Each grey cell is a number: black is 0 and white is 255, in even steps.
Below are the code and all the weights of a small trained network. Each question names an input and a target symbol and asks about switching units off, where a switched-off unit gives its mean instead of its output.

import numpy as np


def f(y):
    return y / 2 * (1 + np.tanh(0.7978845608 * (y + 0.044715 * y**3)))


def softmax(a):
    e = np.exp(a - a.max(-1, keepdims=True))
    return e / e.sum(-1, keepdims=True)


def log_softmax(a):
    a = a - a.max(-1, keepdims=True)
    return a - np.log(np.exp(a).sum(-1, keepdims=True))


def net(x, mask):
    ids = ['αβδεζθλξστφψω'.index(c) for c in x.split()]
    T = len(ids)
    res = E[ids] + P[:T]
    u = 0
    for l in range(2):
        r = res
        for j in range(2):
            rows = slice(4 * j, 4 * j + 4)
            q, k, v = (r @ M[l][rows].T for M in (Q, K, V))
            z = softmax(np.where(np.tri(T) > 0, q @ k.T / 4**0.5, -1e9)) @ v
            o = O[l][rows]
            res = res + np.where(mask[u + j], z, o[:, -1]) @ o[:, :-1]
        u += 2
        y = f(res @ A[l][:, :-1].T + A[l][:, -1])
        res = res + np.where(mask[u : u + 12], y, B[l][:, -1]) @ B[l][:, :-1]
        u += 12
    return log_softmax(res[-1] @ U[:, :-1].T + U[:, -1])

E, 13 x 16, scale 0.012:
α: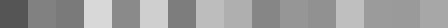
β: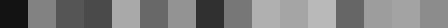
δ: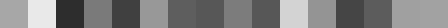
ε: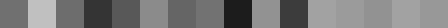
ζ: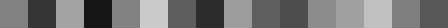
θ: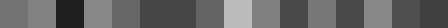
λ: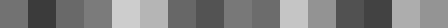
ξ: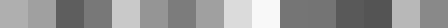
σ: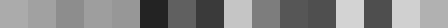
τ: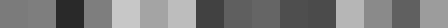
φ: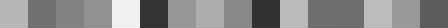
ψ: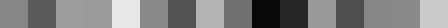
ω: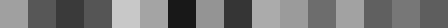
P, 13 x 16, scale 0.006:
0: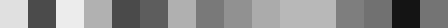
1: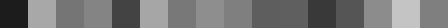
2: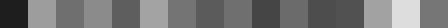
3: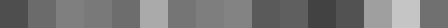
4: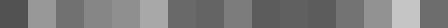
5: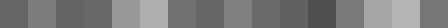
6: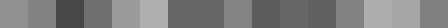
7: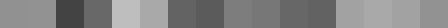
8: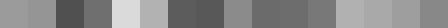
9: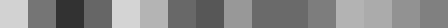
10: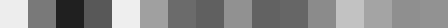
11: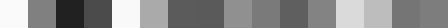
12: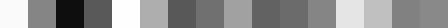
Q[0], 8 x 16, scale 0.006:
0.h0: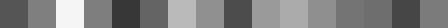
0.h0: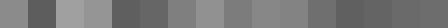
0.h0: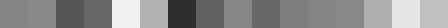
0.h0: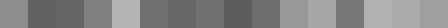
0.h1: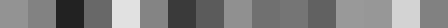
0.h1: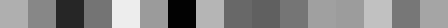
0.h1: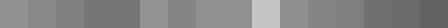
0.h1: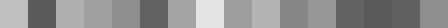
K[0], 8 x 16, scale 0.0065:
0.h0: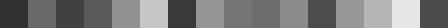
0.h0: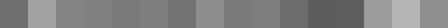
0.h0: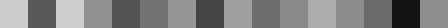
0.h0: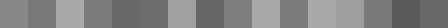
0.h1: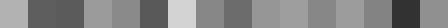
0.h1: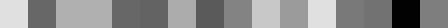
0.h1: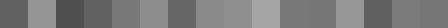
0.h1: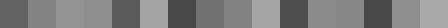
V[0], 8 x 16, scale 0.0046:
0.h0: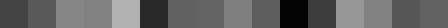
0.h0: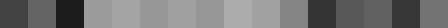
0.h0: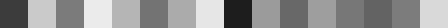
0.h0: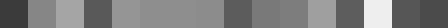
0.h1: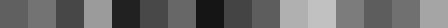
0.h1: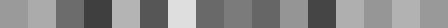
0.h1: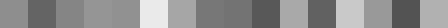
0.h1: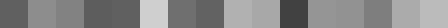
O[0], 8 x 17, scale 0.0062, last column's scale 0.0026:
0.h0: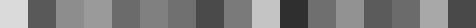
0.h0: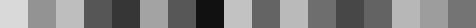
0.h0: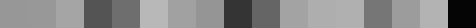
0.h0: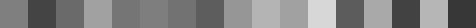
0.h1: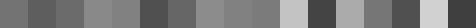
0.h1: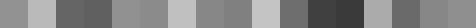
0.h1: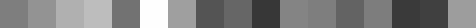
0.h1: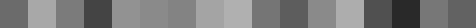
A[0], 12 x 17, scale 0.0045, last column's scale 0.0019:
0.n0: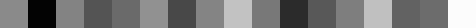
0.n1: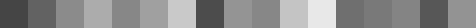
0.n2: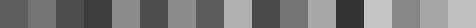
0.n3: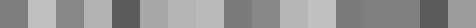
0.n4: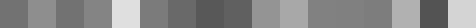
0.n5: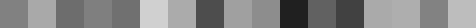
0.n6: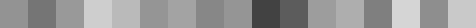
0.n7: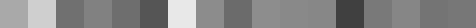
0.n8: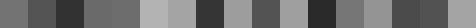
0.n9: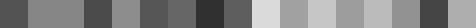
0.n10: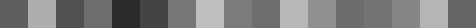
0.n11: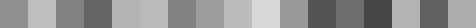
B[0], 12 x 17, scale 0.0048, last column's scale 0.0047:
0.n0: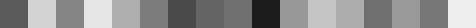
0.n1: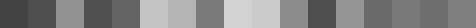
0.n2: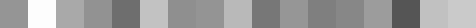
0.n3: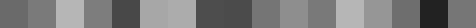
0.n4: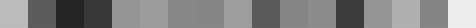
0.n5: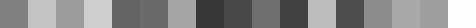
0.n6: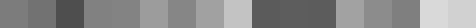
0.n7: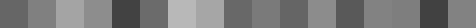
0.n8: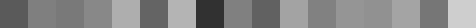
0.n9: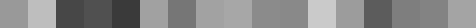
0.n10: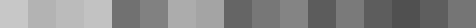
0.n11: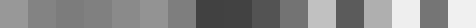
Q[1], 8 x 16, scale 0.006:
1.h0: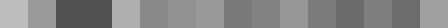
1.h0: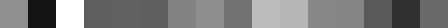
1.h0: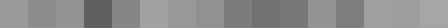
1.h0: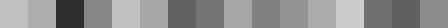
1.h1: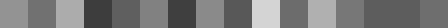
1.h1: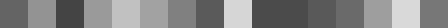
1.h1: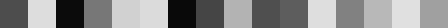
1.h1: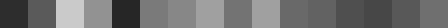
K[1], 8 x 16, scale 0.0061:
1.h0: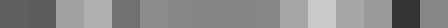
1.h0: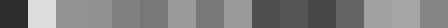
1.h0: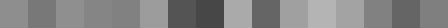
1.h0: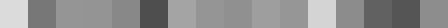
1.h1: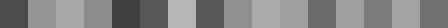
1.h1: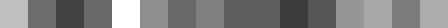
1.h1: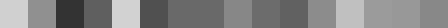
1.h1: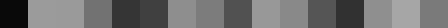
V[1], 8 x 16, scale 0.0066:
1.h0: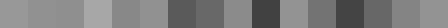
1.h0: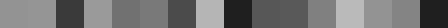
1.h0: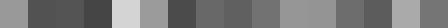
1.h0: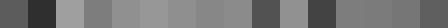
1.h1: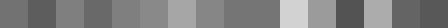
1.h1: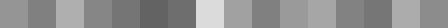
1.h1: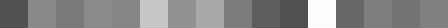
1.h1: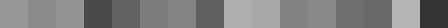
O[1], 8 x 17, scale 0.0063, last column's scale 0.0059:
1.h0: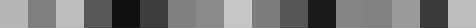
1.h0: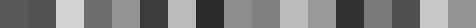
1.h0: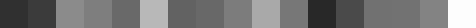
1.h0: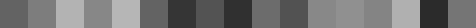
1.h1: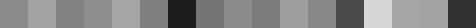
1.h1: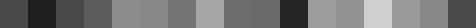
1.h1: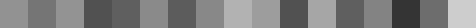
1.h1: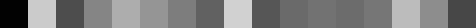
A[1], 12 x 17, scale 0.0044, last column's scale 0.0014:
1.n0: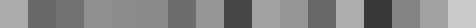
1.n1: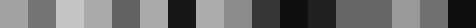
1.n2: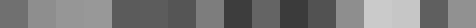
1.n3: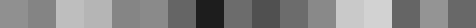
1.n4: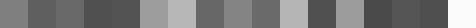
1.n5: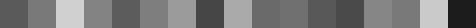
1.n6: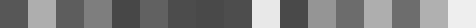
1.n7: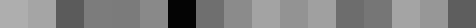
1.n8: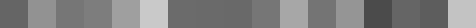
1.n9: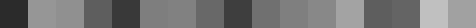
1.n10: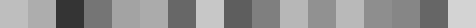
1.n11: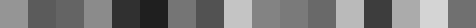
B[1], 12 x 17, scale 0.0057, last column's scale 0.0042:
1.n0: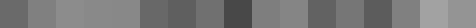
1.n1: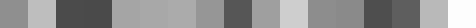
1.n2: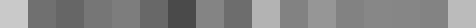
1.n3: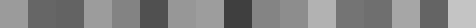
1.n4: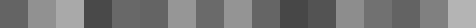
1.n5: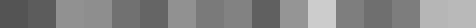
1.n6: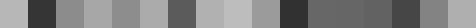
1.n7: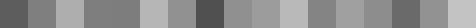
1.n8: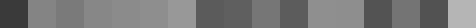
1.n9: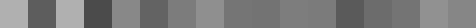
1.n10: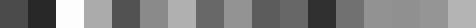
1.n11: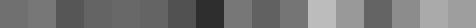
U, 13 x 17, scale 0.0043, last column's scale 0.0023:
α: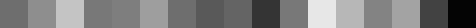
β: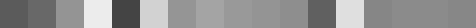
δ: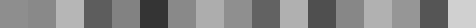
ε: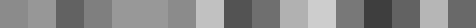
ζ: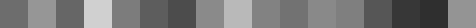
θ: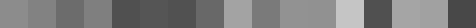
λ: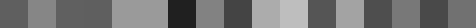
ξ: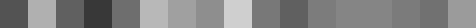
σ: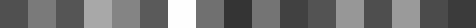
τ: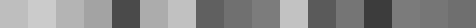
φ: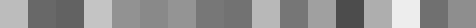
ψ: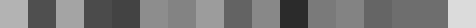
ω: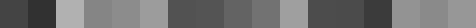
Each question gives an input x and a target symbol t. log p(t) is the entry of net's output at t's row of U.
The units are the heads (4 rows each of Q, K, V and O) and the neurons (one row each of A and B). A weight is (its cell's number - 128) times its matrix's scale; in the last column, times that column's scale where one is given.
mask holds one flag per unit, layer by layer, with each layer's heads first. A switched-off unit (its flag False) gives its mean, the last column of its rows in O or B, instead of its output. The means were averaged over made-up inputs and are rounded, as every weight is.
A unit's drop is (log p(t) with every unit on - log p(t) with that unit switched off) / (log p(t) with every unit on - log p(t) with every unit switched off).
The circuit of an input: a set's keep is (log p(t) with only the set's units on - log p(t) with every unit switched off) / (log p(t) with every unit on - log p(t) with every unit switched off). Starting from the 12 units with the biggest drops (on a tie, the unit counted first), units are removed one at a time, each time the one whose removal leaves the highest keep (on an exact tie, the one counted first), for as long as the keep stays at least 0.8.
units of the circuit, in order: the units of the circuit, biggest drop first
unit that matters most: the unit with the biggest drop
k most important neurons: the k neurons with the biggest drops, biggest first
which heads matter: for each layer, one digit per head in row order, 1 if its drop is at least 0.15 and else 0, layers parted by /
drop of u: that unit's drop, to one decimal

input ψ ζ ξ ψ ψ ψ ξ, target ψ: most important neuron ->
(0.n6)
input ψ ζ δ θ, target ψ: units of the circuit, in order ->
(1.h1 0.h0)
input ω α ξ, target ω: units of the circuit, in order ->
(1.h0 0.n2 0.h1)
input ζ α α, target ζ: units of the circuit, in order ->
(0.h0 1.h1 0.h1)
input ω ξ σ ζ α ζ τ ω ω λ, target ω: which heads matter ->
00 / 10
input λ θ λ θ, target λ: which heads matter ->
01 / 10
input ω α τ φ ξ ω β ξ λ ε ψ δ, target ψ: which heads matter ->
00 / 01
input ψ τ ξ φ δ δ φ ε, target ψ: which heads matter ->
10 / 00
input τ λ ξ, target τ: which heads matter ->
11 / 01
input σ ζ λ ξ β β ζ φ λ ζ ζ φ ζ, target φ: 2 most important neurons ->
(0.n5 1.n3)
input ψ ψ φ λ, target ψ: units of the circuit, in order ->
(1.h1 0.h0 1.h0)
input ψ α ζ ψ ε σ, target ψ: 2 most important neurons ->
(0.n6 0.n0)
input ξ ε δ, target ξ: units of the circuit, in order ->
(1.h1 0.h1 1.h0)
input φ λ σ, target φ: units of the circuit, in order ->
(0.h1 1.h1)
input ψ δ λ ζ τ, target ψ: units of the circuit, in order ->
(1.h1 0.h0 0.n6 1.h0)
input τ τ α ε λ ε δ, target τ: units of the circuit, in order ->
(1.h1 0.h1 0.h0)
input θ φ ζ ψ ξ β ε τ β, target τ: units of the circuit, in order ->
(1.h1 0.h0)
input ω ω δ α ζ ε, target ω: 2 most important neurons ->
(0.n2 0.n5)
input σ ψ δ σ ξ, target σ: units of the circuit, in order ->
(1.h1 0.h0 0.h1)
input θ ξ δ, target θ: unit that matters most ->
0.h1
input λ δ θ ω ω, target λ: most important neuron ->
(1.n1)
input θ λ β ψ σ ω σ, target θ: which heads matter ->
11 / 00
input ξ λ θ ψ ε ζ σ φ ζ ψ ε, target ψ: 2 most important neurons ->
(0.n6 1.n6)
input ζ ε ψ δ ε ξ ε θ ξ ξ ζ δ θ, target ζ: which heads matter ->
10 / 00
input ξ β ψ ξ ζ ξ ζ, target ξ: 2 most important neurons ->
(0.n11 0.n9)
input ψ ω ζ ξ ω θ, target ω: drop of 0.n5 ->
0.2
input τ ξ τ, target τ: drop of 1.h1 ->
0.7
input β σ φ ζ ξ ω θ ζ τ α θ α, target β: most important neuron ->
(1.n10)
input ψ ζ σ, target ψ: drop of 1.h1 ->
0.7
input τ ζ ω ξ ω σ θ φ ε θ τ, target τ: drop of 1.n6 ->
0.0
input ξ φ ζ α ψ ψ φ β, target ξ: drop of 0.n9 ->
0.2
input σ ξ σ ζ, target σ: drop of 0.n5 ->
0.1
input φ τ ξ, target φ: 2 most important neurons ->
(0.n11 0.n5)
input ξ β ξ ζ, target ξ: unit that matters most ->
1.h1
